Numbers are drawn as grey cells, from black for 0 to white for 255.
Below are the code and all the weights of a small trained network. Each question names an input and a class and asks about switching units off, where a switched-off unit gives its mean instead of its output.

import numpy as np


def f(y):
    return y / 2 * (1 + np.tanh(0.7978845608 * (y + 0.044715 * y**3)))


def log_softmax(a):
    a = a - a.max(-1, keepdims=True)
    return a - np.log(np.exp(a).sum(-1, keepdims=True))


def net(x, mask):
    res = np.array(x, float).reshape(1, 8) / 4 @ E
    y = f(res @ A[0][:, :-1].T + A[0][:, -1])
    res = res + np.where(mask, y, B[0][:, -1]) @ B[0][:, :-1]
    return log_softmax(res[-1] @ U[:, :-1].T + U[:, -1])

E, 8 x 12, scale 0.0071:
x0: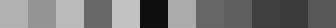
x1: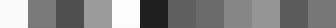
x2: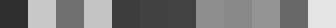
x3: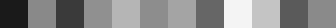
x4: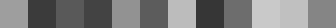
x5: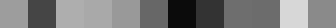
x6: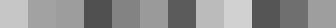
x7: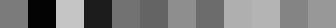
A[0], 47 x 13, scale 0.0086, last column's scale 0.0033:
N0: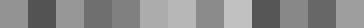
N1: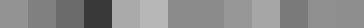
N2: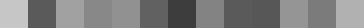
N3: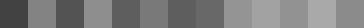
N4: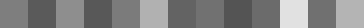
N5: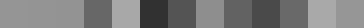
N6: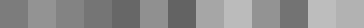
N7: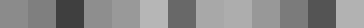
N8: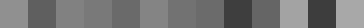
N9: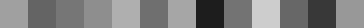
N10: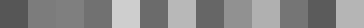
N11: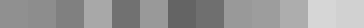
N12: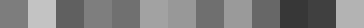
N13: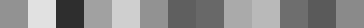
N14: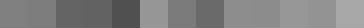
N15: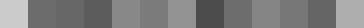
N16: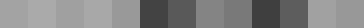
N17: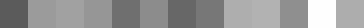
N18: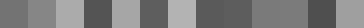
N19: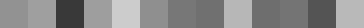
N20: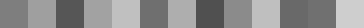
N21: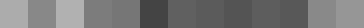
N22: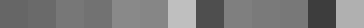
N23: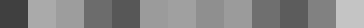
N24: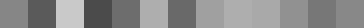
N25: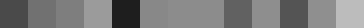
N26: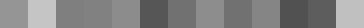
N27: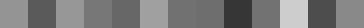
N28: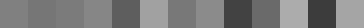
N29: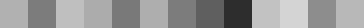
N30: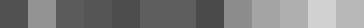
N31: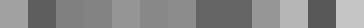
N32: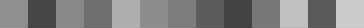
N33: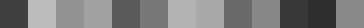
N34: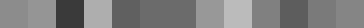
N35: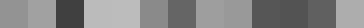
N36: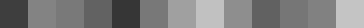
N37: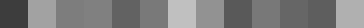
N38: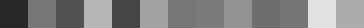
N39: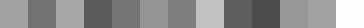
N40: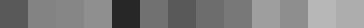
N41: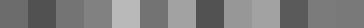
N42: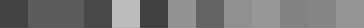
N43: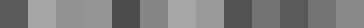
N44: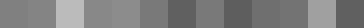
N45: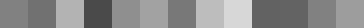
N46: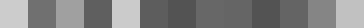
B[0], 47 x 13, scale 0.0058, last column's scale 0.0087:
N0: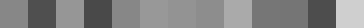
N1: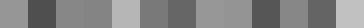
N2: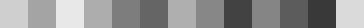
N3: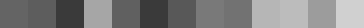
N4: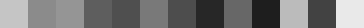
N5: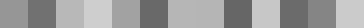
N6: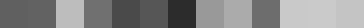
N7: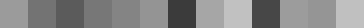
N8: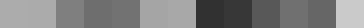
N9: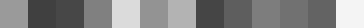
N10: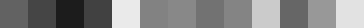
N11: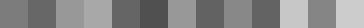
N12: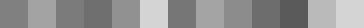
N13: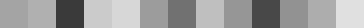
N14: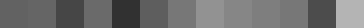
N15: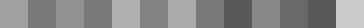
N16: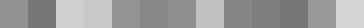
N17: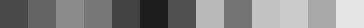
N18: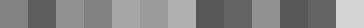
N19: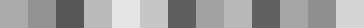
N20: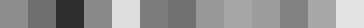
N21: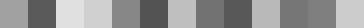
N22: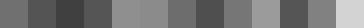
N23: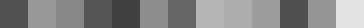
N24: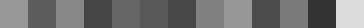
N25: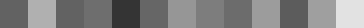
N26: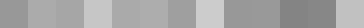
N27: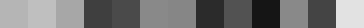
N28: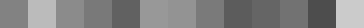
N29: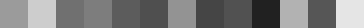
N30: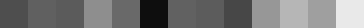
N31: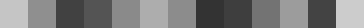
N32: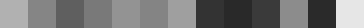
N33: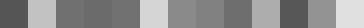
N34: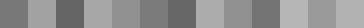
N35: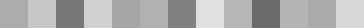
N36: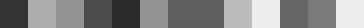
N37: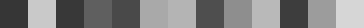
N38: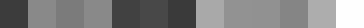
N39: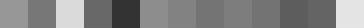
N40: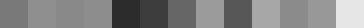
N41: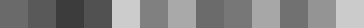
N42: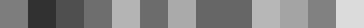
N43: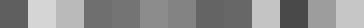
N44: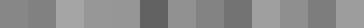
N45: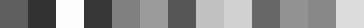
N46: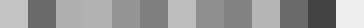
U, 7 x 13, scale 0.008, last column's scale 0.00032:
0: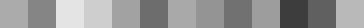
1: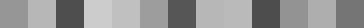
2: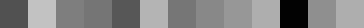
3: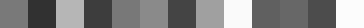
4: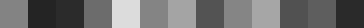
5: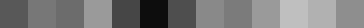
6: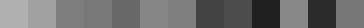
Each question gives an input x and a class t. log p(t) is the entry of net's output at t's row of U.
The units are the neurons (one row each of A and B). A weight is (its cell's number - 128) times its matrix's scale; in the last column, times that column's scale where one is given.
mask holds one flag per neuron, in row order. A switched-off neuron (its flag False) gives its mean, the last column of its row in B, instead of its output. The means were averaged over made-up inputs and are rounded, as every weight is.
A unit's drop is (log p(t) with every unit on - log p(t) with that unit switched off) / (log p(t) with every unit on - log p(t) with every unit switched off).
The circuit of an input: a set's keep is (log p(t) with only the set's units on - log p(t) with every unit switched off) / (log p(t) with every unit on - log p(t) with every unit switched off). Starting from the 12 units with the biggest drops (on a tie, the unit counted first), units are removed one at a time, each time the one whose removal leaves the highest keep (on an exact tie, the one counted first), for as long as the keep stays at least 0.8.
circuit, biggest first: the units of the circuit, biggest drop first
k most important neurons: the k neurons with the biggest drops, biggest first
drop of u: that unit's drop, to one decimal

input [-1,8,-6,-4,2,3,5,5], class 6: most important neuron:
N32
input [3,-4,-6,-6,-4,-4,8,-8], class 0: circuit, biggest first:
N16; N26
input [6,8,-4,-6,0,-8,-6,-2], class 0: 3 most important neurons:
N26; N21; N46
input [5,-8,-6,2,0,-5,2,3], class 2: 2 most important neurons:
N37; N33
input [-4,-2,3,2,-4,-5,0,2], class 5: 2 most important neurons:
N17; N6
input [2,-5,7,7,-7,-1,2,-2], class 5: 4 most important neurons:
N17; N6; N38; N3
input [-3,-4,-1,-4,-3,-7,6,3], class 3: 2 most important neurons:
N45; N24
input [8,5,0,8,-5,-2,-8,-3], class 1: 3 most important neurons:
N35; N13; N19
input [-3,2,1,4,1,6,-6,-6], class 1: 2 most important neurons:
N13; N19
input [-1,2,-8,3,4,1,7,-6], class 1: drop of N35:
0.2
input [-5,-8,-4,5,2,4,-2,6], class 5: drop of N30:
0.1
